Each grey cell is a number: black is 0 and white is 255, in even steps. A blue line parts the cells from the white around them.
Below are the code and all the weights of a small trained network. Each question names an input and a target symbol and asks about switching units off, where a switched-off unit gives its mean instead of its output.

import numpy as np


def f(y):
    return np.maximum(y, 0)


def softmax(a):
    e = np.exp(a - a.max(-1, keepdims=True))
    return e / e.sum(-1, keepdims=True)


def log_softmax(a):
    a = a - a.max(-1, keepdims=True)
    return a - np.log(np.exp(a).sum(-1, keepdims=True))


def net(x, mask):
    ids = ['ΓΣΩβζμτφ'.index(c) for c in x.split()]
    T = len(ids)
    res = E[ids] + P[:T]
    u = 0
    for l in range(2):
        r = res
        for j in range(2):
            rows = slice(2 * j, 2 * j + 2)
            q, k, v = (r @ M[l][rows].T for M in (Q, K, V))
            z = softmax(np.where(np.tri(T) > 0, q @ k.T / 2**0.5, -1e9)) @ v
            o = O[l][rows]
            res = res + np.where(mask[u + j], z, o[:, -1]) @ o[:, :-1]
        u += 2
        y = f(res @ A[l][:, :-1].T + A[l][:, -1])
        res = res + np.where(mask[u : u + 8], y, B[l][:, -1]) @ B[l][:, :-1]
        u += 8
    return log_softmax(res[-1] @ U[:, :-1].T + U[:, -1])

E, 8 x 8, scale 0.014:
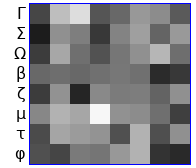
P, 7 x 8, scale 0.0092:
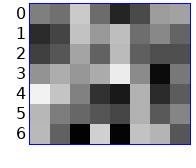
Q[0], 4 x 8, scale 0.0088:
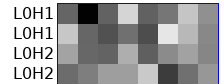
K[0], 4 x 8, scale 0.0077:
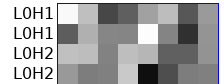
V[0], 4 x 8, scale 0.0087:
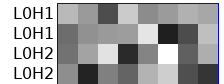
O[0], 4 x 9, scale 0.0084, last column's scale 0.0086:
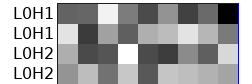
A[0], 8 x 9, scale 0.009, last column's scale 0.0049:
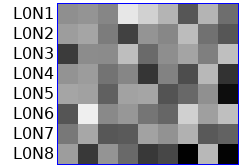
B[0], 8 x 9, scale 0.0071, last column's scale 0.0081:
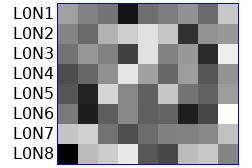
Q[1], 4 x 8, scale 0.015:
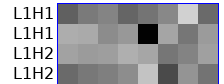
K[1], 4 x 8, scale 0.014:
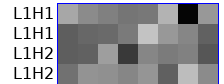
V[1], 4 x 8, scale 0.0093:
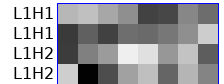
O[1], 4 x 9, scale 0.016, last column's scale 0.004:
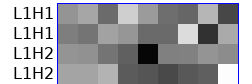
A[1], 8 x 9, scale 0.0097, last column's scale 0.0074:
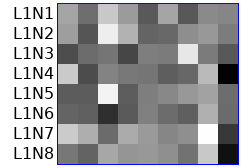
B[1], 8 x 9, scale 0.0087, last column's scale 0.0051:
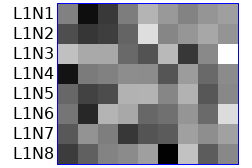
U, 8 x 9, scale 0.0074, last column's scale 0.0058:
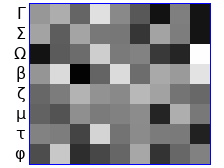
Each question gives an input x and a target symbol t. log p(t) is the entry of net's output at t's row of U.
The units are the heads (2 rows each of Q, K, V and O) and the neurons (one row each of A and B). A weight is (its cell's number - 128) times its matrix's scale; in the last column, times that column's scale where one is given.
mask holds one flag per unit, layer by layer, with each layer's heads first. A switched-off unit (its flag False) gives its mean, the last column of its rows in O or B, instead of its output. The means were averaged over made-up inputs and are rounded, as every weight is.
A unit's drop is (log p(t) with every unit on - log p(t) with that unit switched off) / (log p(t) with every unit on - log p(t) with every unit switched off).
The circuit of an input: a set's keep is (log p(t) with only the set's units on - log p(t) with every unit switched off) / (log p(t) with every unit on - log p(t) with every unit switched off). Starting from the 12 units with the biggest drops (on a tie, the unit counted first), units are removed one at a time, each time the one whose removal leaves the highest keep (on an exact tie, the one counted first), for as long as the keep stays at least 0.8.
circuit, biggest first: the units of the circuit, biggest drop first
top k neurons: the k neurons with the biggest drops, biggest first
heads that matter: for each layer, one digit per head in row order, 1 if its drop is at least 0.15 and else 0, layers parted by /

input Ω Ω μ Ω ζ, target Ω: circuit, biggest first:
[L1H2, L0N3]
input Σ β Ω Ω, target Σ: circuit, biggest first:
[L1H1, L1H2, L0H1]
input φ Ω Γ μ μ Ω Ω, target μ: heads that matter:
10 / 10
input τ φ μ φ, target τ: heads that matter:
11 / 11
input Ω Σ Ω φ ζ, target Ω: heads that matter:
01 / 11
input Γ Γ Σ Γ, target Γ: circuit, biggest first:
[L1H1]
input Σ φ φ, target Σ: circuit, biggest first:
[L1H2, L1H1, L0H1, L0N6]
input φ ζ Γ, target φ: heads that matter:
00 / 11
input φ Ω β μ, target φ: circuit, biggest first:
[L0N1, L1H2]
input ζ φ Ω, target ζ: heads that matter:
11 / 11
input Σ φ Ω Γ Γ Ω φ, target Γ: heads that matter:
01 / 11
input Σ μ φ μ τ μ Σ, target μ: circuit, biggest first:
[L1H1, L0H1, L1N6]
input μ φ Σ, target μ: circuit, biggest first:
[L1H1, L1N6]
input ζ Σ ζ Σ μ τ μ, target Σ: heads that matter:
11 / 01
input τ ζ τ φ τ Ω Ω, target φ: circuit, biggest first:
[L1H1]
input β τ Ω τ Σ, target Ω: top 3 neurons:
[L0N1, L0N3, L0N7]
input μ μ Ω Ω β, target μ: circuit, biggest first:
[L1H1, L0N3, L1N6]
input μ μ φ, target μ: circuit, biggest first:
[L1H1, L0H1]
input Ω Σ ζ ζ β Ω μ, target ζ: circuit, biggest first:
[L0H1, L0H2]
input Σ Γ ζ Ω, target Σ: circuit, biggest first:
[L1H2, L1H1, L0H2, L0H1]
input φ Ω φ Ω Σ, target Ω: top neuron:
[L0N6]
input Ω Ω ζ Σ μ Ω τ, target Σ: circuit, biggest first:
[L0H1, L1H2, L1H1]
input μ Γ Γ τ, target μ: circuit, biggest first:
[L1H1, L1N6, L1H2]
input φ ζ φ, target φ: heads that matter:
01 / 00
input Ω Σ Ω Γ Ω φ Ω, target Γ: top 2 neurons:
[L0N6, L0N3]
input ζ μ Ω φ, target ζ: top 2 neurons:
[L0N6, L1N3]
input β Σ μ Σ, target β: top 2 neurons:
[L0N1, L0N3]
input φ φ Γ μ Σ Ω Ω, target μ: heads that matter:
11 / 10
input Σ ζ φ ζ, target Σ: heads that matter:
10 / 11
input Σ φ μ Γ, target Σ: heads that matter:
11 / 11
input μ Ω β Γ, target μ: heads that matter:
10 / 10
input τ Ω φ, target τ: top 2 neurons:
[L0N8, L0N6]
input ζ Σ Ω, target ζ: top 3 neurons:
[L1N3, L0N8, L0N3]
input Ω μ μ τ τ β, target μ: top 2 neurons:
[L0N3, L0N6]
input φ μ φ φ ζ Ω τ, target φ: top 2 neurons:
[L0N4, L0N3]
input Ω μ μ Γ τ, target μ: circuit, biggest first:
[L1H1, L1N6]
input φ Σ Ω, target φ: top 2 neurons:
[L0N7, L0N3]
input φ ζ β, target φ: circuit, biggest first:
[L1H2]
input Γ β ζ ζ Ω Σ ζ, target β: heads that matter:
11 / 01
